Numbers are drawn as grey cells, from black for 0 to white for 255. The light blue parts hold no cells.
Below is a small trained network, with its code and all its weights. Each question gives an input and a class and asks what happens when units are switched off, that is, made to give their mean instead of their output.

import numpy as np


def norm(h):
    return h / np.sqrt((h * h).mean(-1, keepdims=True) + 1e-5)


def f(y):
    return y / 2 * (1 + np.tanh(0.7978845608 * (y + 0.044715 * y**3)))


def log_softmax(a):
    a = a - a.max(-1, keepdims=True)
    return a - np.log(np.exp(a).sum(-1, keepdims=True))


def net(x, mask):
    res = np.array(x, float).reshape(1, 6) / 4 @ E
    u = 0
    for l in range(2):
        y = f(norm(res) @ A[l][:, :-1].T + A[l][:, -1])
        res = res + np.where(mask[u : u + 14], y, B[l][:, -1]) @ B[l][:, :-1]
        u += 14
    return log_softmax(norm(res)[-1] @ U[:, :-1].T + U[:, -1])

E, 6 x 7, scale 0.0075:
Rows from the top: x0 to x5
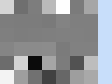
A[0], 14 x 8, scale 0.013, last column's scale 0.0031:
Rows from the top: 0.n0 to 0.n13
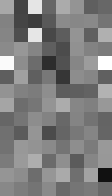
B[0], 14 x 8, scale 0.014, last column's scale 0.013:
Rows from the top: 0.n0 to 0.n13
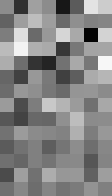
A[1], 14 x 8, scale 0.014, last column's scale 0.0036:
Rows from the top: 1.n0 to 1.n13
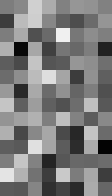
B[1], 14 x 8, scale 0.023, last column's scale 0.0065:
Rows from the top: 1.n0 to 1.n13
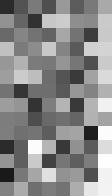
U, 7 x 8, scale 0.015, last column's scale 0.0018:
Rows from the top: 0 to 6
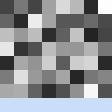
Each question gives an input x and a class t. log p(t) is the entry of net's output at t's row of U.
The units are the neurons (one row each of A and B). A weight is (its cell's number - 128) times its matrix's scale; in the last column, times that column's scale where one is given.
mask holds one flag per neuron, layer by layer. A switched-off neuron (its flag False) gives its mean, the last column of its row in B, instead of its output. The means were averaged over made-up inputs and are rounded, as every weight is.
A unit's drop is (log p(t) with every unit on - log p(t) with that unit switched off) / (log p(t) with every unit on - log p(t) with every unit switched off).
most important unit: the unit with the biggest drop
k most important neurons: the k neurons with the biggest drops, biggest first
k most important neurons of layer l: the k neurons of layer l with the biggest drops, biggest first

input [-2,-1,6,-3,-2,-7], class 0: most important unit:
0.n4
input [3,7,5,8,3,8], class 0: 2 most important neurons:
[0.n0 1.n12]
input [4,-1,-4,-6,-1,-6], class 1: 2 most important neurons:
[0.n4 0.n2]
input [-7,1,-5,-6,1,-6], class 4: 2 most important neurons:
[0.n5 0.n4]
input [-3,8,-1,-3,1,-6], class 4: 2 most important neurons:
[0.n2 0.n4]
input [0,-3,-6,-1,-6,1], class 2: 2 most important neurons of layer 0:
[0.n2 0.n0]
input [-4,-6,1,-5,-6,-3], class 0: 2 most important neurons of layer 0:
[0.n2 0.n4]
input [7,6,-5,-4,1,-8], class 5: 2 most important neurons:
[0.n4 0.n0]
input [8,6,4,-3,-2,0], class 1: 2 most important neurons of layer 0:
[0.n4 0.n0]
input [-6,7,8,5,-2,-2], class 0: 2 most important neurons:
[0.n4 1.n1]
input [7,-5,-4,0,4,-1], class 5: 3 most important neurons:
[0.n4 1.n5 0.n2]
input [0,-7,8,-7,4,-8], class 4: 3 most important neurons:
[0.n2 0.n4 0.n7]
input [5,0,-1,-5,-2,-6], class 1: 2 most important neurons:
[0.n4 1.n10]
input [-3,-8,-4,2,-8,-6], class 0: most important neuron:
[0.n2]
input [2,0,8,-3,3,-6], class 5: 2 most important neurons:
[0.n4 0.n0]
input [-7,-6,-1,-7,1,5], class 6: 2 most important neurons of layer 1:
[1.n9 1.n7]
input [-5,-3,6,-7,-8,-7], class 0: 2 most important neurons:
[0.n2 0.n4]
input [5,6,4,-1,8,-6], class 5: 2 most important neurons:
[0.n4 1.n5]
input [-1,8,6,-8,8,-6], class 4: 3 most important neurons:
[0.n2 0.n4 1.n13]
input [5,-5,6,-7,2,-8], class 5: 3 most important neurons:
[0.n4 0.n0 1.n5]
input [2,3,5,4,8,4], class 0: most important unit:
0.n0
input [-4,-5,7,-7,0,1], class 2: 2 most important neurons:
[0.n0 0.n2]
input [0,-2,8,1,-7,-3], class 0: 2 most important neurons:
[0.n2 0.n4]
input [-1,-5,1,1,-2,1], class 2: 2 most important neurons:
[0.n2 0.n0]
